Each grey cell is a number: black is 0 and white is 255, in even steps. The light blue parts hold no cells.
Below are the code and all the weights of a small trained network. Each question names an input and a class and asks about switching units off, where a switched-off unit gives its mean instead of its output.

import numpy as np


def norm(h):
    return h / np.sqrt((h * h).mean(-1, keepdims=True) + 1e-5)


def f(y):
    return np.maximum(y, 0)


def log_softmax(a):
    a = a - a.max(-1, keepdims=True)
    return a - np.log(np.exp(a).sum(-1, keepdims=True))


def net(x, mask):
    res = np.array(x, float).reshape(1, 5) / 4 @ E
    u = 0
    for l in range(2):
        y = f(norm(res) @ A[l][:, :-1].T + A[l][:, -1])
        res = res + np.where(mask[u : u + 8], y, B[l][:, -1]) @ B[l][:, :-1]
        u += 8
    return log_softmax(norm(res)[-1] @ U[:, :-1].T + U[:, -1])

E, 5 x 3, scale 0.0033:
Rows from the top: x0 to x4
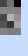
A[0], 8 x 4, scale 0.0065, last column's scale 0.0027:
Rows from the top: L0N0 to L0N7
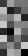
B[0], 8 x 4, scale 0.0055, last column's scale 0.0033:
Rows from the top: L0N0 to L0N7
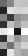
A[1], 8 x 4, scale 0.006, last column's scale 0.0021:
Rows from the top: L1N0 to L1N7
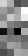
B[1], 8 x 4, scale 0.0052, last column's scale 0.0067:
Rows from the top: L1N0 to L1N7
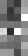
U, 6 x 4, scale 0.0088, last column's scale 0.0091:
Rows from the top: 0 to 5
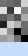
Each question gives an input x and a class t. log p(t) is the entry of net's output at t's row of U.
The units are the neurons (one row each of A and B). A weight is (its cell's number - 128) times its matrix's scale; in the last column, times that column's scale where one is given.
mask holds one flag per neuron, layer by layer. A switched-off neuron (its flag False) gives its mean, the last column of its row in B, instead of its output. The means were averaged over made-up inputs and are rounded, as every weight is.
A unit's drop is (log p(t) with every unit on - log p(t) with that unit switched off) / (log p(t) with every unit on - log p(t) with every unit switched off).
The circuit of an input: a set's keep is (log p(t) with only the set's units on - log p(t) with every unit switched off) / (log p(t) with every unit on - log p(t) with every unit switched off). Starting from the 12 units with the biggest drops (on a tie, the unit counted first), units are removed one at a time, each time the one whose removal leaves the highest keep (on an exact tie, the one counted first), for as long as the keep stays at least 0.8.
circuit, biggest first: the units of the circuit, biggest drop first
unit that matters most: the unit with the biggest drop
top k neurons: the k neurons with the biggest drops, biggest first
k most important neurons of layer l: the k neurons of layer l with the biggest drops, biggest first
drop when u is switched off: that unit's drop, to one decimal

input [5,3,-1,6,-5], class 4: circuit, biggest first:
L0N4, L1N4
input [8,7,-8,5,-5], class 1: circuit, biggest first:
L1N4
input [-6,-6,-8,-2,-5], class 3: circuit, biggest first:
L0N3, L0N5
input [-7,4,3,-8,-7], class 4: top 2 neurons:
L0N1, L1N4
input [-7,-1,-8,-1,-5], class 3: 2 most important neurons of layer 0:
L0N3, L0N5
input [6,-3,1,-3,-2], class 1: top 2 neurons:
L1N4, L0N4
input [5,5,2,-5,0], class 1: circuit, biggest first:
L1N4, L0N4, L0N1
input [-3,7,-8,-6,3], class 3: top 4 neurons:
L0N3, L0N5, L0N4, L0N1
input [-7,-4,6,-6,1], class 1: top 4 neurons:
L0N4, L0N1, L0N3, L0N5
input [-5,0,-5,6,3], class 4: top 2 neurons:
L0N4, L0N0
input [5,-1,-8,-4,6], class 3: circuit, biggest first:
L0N1, L0N4, L0N5
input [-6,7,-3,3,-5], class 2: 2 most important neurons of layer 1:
L1N4, L1N1
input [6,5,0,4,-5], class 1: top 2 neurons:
L1N4, L1N2
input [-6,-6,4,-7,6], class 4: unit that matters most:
L0N1
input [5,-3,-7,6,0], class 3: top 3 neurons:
L0N1, L0N5, L1N1
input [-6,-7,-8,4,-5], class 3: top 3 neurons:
L0N3, L0N5, L1N4
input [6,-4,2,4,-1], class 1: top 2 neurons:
L1N4, L1N2
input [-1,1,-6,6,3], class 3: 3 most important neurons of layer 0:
L0N1, L0N5, L0N3
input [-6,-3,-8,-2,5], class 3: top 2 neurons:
L0N3, L0N5
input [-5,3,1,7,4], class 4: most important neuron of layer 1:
L1N4
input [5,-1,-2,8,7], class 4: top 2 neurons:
L0N4, L1N4
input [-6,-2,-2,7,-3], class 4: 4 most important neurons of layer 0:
L0N4, L0N1, L0N0, L0N6
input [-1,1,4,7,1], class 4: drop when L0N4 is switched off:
0.6
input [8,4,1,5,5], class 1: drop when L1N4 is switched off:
1.2
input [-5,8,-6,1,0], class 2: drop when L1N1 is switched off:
0.1
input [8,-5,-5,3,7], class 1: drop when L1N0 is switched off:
0.0
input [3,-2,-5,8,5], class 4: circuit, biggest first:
L0N4
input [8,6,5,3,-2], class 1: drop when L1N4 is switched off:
1.0
